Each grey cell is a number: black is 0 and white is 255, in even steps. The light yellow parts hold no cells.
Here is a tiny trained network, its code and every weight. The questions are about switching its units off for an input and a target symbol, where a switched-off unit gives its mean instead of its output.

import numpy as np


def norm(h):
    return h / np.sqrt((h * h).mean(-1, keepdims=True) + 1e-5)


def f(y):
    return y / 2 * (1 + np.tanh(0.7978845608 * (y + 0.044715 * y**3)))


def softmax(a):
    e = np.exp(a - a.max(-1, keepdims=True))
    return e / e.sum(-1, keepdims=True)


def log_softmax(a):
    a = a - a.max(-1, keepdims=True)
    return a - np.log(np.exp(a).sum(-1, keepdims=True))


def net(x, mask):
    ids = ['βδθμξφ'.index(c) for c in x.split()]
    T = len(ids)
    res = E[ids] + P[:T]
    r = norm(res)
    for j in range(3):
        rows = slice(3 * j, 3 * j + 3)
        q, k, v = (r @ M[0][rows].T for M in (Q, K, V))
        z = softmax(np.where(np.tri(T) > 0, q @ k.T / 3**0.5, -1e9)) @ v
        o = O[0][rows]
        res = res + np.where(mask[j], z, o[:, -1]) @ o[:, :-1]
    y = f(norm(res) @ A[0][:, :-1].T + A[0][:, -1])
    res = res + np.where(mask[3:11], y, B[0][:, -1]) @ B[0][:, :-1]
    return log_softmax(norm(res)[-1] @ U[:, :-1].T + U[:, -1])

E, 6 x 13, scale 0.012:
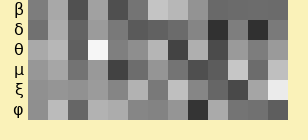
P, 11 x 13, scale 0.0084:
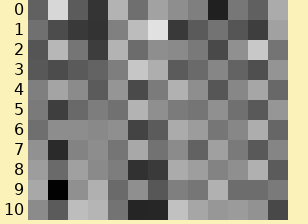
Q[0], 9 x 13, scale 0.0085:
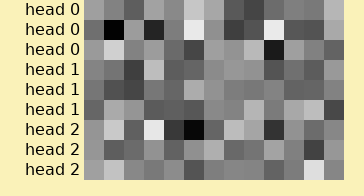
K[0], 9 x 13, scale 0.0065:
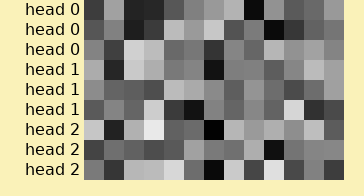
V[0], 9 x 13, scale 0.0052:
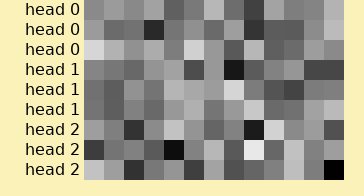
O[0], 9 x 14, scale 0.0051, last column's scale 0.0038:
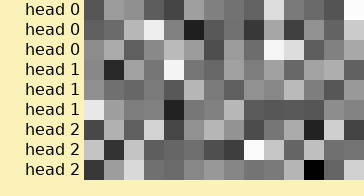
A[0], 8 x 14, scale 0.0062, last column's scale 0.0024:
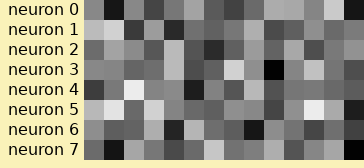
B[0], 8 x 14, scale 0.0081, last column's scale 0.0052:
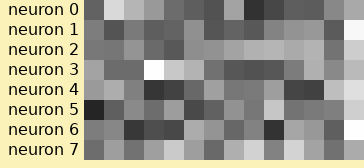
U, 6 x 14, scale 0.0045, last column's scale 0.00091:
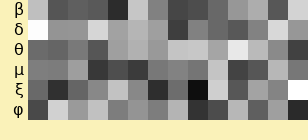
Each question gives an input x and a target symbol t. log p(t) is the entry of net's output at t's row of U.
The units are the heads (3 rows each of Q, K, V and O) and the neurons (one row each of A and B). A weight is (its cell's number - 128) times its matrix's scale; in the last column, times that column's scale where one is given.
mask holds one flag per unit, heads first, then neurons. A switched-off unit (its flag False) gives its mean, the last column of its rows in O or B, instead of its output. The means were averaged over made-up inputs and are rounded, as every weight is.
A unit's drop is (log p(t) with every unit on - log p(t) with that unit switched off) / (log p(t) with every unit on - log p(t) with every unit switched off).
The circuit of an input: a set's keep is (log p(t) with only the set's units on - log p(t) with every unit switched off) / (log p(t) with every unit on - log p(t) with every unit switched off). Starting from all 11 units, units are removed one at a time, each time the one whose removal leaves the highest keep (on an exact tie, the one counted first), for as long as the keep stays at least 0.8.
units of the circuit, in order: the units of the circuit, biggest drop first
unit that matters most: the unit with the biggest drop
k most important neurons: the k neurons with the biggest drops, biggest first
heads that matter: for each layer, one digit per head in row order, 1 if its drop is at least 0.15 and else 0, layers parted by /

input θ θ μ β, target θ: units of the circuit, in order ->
(neuron 7; head 2)
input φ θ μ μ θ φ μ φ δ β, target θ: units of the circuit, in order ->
(neuron 7; head 1)
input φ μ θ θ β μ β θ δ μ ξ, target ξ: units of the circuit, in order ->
(neuron 5; head 2)
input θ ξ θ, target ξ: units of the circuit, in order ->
(neuron 5; head 2)
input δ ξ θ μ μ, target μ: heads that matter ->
000
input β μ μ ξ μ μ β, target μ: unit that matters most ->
neuron 4
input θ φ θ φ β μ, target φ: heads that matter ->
010
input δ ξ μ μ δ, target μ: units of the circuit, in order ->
(neuron 4; head 1)
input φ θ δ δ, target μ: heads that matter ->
011
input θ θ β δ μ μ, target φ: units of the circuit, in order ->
(neuron 0; head 1; neuron 7)
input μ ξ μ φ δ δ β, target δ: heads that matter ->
111
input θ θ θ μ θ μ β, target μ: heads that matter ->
001
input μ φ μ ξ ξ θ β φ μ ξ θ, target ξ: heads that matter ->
001
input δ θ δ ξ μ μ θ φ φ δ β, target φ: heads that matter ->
001
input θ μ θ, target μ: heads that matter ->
001
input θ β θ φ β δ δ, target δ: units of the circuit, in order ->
(neuron 3; head 0; neuron 4)
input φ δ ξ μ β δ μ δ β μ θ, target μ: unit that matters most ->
neuron 4
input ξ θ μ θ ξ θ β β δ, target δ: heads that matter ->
110
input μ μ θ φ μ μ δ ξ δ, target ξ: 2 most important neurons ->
(neuron 5; neuron 3)
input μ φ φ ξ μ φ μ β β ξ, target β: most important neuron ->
(neuron 6)
